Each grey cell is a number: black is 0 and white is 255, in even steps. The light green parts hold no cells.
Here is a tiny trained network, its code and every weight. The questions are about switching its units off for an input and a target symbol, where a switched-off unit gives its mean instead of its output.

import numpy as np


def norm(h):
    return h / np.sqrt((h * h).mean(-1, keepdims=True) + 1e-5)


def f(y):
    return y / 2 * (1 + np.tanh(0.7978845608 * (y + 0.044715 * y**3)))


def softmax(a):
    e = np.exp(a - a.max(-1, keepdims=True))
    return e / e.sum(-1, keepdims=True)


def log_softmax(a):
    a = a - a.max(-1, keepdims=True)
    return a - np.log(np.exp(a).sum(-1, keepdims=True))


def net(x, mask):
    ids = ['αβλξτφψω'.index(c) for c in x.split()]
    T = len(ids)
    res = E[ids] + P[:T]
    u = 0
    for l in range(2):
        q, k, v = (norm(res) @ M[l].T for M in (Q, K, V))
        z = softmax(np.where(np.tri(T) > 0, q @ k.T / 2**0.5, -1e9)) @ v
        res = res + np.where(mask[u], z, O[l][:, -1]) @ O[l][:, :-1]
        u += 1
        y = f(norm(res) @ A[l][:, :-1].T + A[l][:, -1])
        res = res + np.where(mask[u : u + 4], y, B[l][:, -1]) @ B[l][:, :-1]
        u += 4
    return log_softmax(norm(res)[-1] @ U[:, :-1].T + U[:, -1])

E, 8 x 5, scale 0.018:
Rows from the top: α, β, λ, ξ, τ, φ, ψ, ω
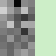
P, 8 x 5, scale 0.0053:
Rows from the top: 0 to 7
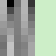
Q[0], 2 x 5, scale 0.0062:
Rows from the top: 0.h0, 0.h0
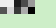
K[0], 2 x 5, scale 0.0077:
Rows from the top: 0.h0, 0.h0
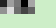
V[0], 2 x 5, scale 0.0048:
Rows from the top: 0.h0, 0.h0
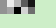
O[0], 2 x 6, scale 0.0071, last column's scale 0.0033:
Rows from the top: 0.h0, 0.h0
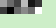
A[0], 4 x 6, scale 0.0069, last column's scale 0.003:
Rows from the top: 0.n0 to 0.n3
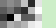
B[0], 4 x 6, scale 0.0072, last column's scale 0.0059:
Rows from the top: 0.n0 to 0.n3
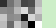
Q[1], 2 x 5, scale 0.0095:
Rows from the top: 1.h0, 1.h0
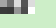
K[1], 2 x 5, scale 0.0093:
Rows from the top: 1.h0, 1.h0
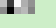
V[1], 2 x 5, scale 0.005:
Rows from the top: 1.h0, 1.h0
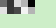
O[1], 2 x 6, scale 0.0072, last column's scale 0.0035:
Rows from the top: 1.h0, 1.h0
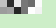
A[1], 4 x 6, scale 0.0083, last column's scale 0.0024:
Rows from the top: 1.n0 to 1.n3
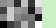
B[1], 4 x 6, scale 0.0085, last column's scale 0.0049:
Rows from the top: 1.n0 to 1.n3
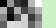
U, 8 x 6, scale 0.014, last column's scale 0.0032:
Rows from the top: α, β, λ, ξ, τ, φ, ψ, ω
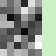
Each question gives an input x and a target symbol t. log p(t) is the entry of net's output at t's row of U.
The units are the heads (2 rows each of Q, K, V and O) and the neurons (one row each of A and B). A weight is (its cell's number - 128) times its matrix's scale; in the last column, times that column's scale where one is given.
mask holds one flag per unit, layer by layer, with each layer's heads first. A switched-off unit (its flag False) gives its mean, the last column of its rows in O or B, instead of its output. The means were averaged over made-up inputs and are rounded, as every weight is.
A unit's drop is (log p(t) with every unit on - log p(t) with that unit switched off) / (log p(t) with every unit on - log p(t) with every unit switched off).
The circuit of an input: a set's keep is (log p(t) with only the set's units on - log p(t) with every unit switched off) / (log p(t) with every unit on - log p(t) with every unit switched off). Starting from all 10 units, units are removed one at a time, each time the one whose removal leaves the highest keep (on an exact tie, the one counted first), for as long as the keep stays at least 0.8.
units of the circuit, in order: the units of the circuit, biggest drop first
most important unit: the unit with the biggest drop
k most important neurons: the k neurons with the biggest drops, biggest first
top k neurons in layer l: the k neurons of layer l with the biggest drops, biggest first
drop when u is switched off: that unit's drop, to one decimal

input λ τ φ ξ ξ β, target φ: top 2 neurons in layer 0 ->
(0.n3; 0.n0)
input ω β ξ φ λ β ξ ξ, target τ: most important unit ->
0.h0
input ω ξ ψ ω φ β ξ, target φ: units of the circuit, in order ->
(0.n3; 1.h0)
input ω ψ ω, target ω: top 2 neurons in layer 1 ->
(1.n0; 1.n1)
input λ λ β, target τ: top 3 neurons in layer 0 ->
(0.n3; 0.n0; 0.n1)
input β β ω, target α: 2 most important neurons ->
(0.n2; 0.n3)
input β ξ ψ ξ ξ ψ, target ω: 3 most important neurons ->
(1.n0; 0.n1; 0.n3)
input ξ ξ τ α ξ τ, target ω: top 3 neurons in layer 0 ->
(0.n1; 0.n0; 0.n2)
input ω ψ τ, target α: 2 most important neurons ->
(0.n3; 1.n3)
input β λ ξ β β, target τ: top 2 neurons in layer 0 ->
(0.n0; 0.n1)
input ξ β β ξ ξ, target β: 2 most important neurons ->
(0.n3; 0.n2)
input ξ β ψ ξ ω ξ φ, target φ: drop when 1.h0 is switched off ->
0.2
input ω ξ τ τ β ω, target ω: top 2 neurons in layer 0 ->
(0.n3; 0.n0)
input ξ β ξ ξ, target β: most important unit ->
0.h0
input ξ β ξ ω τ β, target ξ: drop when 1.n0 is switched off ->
0.3
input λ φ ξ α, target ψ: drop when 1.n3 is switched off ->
0.1
